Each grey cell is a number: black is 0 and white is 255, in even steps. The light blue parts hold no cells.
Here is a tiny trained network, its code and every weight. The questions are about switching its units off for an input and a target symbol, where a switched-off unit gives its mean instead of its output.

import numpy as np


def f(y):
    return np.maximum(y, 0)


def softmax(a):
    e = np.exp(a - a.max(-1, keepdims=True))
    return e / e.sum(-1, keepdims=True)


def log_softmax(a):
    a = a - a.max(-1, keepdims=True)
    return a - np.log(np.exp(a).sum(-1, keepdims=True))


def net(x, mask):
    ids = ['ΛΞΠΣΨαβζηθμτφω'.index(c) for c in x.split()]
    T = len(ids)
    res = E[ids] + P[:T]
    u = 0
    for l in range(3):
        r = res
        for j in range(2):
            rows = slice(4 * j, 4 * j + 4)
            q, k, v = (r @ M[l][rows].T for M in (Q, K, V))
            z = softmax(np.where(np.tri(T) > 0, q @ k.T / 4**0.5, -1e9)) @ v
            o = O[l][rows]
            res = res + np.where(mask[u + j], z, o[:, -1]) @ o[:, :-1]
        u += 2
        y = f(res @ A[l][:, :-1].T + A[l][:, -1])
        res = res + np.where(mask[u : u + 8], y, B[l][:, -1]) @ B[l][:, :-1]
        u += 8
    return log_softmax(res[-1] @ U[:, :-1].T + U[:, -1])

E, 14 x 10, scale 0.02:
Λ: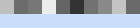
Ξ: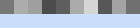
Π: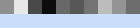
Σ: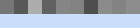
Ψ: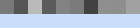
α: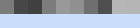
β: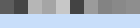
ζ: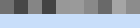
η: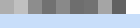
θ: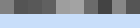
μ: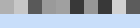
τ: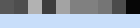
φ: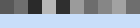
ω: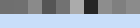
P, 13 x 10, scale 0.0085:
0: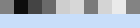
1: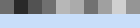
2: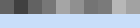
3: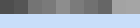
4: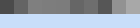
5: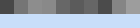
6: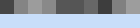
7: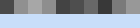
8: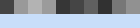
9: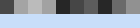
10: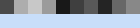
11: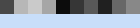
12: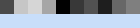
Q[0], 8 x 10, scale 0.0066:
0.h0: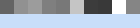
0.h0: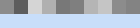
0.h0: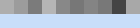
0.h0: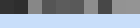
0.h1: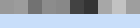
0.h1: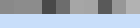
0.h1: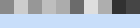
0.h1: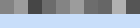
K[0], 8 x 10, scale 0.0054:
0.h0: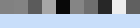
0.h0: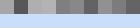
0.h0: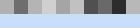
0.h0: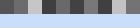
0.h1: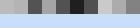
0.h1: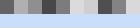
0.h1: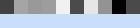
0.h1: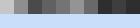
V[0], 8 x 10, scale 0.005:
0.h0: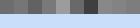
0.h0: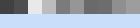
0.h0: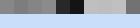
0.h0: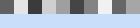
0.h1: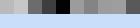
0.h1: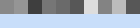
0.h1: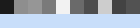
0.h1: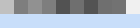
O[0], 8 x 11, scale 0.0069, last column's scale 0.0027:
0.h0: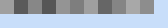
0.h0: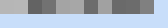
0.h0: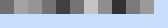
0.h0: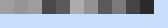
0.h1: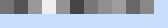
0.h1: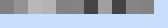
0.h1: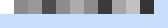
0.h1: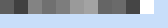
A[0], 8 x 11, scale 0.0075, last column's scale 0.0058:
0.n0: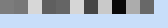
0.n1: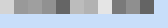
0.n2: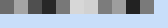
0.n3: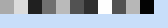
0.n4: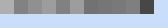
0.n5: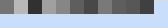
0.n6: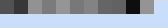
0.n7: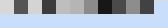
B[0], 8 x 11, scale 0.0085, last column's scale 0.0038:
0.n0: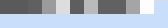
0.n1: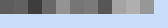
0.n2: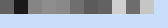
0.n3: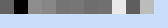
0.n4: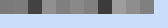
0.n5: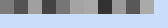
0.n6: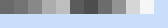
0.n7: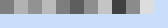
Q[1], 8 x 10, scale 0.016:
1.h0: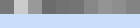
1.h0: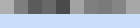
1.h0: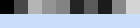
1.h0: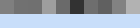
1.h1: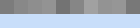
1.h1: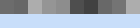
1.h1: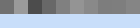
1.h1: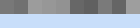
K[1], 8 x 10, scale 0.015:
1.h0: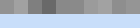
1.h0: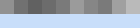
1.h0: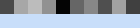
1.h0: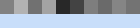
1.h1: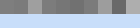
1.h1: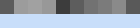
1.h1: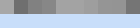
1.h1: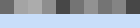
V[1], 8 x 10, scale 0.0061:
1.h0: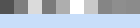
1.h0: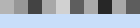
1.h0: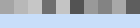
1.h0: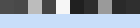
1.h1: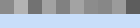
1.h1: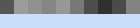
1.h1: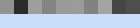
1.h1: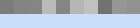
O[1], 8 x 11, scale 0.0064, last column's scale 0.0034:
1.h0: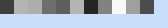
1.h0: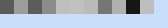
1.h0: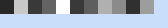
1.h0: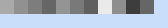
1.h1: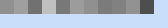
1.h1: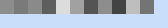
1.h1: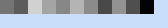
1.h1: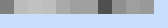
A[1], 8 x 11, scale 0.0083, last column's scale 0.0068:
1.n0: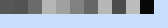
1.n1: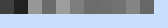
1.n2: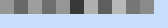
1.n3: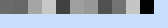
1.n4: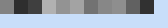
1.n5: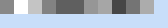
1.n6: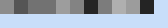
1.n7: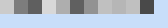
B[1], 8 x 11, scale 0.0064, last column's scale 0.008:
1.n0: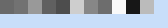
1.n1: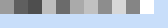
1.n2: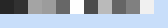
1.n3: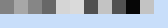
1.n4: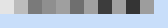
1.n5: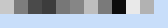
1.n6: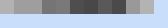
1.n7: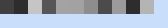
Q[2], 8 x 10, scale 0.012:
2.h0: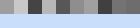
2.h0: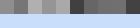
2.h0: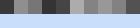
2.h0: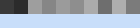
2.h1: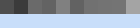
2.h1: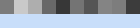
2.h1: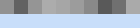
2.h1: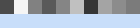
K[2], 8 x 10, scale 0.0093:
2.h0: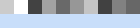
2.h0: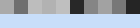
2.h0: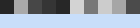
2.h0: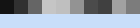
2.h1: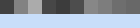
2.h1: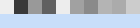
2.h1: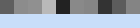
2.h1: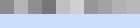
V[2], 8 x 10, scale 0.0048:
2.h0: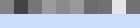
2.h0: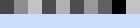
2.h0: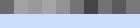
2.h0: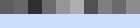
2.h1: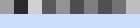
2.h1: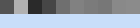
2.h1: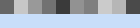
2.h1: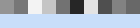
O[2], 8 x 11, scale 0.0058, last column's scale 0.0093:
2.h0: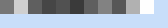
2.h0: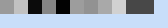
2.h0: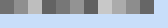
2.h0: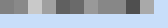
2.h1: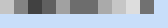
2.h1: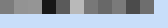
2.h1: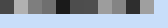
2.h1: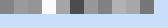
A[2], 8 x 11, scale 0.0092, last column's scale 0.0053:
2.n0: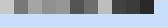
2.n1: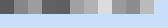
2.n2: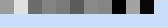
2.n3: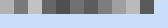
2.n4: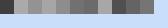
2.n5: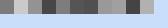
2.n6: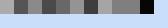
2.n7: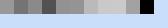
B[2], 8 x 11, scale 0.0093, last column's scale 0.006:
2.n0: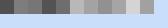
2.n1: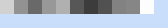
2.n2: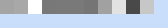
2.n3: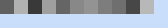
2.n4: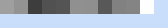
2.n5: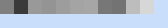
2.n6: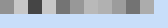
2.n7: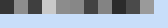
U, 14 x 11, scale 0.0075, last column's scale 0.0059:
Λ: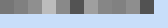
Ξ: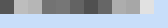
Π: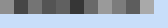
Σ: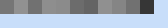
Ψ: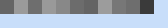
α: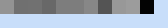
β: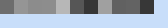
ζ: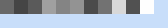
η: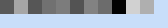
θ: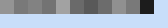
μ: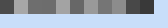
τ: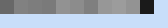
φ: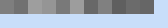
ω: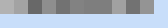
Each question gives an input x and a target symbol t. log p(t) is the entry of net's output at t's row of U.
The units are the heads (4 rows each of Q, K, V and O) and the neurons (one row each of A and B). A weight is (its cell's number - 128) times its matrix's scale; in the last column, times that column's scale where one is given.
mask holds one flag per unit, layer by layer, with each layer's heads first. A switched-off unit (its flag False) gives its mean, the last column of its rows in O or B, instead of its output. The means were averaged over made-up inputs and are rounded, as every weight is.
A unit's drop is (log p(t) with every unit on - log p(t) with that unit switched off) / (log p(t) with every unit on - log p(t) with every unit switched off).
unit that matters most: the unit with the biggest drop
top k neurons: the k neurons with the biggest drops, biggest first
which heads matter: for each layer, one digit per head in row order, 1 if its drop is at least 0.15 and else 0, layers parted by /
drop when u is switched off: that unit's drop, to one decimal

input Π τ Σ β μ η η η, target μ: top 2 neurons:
2.n2; 0.n0
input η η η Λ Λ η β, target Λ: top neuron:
1.n3
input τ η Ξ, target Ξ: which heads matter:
01 / 10 / 10
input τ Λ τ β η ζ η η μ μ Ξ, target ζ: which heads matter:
01 / 10 / 00
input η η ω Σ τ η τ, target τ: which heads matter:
00 / 10 / 00
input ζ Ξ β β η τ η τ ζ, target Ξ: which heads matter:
00 / 10 / 00
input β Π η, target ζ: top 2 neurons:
0.n3; 1.n7
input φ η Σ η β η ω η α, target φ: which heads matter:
00 / 10 / 00
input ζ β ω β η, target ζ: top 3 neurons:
0.n3; 1.n4; 0.n0
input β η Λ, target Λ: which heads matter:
00 / 10 / 01
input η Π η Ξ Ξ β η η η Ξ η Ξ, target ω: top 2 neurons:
1.n5; 0.n3
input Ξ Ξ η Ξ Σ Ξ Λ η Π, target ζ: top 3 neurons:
0.n3; 0.n5; 1.n2
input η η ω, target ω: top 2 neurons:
1.n6; 2.n6
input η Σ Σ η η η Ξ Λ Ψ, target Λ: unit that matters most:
2.h1
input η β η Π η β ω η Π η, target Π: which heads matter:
00 / 11 / 10
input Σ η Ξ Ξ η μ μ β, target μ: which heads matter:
00 / 10 / 01
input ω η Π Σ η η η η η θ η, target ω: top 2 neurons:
2.n2; 1.n5
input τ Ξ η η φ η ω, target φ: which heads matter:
01 / 10 / 01
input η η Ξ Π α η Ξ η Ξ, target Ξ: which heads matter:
11 / 01 / 00
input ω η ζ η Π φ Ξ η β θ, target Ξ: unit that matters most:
1.h0
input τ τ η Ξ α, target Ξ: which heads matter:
00 / 10 / 10
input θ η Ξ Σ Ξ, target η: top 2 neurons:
0.n7; 2.n2
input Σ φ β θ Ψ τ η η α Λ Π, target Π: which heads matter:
00 / 10 / 10
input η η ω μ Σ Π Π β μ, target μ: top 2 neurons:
2.n1; 1.n6
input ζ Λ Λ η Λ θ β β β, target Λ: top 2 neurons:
2.n2; 1.n3
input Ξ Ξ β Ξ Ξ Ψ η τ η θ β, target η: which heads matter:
01 / 00 / 00
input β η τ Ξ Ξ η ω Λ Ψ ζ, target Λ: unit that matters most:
2.h1
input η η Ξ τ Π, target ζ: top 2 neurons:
0.n3; 1.n2
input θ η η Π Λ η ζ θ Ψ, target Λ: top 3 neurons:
1.n1; 1.n7; 1.n3
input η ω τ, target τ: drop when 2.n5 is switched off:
0.2
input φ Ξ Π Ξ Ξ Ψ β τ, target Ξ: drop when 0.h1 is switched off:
0.1
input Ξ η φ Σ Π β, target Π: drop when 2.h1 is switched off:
0.1
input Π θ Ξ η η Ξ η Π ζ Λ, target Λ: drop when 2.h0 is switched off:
-0.1
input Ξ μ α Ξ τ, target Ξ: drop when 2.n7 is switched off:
0.0
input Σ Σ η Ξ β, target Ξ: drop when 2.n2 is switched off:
-0.1
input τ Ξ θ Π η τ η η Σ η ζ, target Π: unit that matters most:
0.h1
